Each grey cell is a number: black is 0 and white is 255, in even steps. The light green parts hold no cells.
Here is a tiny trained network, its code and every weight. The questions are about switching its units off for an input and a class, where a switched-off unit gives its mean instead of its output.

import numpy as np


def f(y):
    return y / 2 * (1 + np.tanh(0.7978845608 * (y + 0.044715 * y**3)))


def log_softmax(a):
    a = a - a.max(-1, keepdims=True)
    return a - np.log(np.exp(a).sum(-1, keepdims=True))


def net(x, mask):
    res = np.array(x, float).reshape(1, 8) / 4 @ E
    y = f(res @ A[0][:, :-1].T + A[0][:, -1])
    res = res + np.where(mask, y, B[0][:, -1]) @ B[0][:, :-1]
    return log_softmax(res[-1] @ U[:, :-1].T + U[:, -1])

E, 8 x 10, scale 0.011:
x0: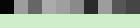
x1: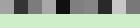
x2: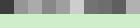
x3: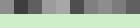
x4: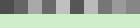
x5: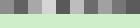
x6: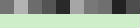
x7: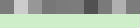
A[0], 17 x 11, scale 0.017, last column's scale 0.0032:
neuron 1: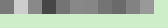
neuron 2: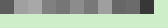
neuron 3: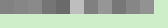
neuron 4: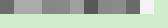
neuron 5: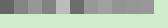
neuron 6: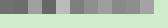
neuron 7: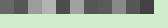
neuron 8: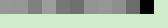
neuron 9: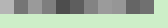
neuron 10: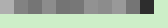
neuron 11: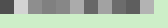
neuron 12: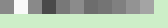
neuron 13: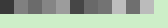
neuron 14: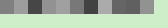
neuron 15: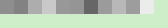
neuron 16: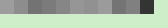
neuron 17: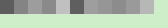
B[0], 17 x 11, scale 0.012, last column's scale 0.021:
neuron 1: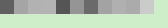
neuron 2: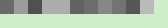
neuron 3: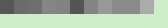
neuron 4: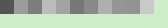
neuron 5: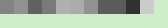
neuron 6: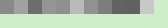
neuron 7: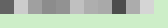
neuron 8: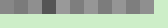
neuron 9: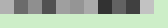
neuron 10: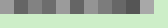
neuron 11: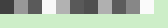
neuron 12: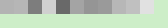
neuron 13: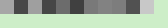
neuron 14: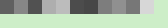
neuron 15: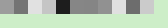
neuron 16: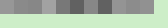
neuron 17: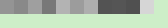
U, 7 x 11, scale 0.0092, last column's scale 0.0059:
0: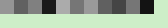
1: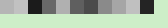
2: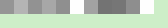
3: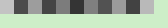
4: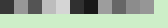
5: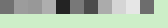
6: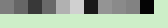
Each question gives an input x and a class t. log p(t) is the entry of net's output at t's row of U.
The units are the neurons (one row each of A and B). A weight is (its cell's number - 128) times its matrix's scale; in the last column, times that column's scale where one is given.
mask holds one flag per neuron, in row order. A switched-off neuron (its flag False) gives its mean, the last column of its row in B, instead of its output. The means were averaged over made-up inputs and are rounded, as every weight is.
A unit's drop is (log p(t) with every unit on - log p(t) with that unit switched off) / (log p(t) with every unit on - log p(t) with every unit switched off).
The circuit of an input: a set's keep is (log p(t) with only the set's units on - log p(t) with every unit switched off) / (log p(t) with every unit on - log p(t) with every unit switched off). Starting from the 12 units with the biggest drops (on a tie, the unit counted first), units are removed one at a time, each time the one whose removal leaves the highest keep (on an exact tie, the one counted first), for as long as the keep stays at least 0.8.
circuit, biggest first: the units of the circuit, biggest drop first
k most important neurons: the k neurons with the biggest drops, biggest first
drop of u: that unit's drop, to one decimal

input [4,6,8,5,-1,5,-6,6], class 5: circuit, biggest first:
[neuron 15]
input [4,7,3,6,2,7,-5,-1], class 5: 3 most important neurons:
[neuron 15; neuron 5; neuron 17]
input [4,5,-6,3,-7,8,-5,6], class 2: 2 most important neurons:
[neuron 7; neuron 9]
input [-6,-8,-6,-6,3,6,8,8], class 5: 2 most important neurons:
[neuron 12; neuron 1]
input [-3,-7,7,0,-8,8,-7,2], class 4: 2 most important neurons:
[neuron 11; neuron 1]
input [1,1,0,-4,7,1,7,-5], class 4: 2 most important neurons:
[neuron 15; neuron 12]
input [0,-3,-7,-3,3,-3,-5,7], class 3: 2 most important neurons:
[neuron 13; neuron 7]
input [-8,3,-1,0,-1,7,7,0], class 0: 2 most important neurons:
[neuron 12; neuron 9]
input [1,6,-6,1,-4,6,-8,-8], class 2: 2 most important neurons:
[neuron 7; neuron 13]
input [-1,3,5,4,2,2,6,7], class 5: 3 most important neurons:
[neuron 14; neuron 5; neuron 17]
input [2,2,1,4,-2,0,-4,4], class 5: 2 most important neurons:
[neuron 9; neuron 15]
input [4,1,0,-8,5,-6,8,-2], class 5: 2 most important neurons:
[neuron 12; neuron 1]
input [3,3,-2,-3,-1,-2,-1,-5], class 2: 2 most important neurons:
[neuron 11; neuron 14]
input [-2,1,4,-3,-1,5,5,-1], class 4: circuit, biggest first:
[neuron 3]
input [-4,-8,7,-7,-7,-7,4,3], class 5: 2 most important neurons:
[neuron 12; neuron 1]
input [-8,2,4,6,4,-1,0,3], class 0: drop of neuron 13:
0.1
